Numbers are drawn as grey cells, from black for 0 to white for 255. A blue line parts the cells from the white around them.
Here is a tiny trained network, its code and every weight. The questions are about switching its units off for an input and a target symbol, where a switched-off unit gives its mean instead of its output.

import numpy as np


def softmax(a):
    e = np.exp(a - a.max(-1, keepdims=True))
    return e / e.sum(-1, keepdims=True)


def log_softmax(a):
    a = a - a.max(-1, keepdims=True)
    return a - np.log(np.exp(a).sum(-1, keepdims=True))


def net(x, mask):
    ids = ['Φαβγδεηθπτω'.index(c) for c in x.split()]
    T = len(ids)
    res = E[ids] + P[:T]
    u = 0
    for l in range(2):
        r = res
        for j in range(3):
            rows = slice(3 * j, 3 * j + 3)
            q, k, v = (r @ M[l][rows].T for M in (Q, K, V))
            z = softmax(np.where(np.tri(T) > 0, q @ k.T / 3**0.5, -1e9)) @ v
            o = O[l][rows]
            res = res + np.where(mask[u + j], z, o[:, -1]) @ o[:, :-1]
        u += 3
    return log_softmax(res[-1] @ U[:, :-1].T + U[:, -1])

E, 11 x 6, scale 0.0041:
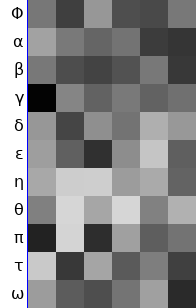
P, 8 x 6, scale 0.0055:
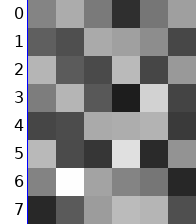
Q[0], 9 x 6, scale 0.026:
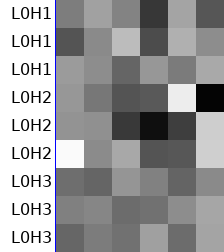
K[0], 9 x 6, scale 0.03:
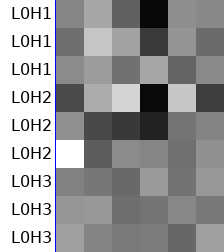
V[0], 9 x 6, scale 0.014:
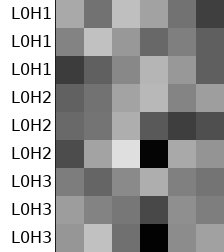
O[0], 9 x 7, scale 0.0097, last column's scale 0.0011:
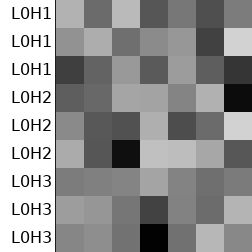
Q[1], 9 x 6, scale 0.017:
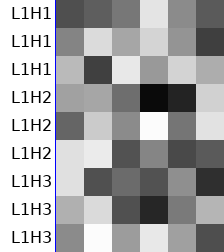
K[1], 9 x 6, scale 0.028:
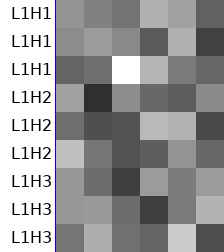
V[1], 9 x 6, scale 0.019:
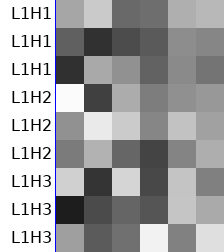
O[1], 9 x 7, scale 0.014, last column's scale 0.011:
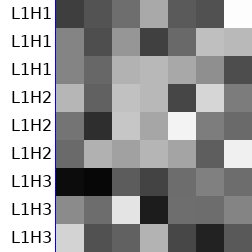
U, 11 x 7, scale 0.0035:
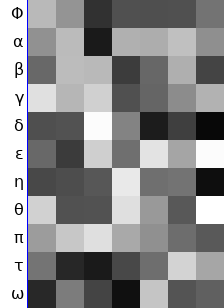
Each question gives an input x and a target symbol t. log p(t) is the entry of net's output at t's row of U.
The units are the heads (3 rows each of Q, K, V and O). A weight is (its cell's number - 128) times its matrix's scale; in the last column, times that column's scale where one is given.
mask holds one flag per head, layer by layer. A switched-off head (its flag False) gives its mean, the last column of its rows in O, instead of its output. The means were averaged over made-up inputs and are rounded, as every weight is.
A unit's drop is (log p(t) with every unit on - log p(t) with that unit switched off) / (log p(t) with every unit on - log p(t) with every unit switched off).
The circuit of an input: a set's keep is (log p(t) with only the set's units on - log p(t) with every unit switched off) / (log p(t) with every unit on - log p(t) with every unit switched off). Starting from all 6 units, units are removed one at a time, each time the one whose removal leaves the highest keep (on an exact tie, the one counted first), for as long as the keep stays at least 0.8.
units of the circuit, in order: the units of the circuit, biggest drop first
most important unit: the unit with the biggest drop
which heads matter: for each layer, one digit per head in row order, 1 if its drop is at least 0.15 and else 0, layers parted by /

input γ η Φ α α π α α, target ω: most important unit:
L0H1
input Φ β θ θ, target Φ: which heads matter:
111 / 111
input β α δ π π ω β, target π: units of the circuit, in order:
(L1H3, L0H1)
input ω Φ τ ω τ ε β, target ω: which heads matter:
011 / 001
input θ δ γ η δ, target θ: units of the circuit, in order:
(L0H2, L1H3, L0H3)
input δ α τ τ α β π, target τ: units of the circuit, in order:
(L1H3, L0H2, L1H2, L1H1)
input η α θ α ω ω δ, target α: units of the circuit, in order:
(L1H3, L0H1)
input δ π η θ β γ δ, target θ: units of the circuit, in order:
(L0H1, L0H2, L1H3)
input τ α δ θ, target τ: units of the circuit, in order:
(L0H3, L0H2, L1H3, L1H1)
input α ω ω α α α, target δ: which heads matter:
111 / 110
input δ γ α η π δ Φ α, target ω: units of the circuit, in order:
(L1H2, L0H3)
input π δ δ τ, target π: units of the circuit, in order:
(L1H3, L0H3, L0H1, L1H2)
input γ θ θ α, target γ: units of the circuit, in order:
(L1H3, L0H2, L0H1, L0H3)
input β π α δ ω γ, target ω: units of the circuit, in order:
(L0H2, L1H2, L0H1)
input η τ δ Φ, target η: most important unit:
L0H3
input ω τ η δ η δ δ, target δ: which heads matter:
111 / 111
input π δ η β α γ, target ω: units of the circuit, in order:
(L0H1, L1H2, L0H2)
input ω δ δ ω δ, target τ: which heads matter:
111 / 011
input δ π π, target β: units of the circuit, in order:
(L1H3, L0H2)
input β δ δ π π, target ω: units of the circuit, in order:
(L1H2)
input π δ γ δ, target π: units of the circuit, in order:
(L1H3, L0H3, L0H1, L1H2)
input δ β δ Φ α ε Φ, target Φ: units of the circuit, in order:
(L0H2, L1H2, L1H3)
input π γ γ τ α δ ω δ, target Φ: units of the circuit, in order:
(L0H2, L1H2, L0H3, L1H3)
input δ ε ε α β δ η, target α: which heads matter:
110 / 001
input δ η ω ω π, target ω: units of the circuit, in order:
(L1H2, L0H2)
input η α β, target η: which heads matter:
111 / 101
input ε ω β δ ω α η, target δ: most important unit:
L0H2
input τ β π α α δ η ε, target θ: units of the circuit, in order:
(L0H2, L1H3)
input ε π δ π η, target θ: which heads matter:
011 / 001
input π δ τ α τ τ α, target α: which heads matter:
110 / 001
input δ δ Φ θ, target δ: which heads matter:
011 / 111
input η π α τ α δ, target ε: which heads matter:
110 / 111
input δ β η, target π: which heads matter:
111 / 110
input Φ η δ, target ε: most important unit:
L0H2
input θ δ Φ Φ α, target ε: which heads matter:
101 / 110
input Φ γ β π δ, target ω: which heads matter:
100 / 010
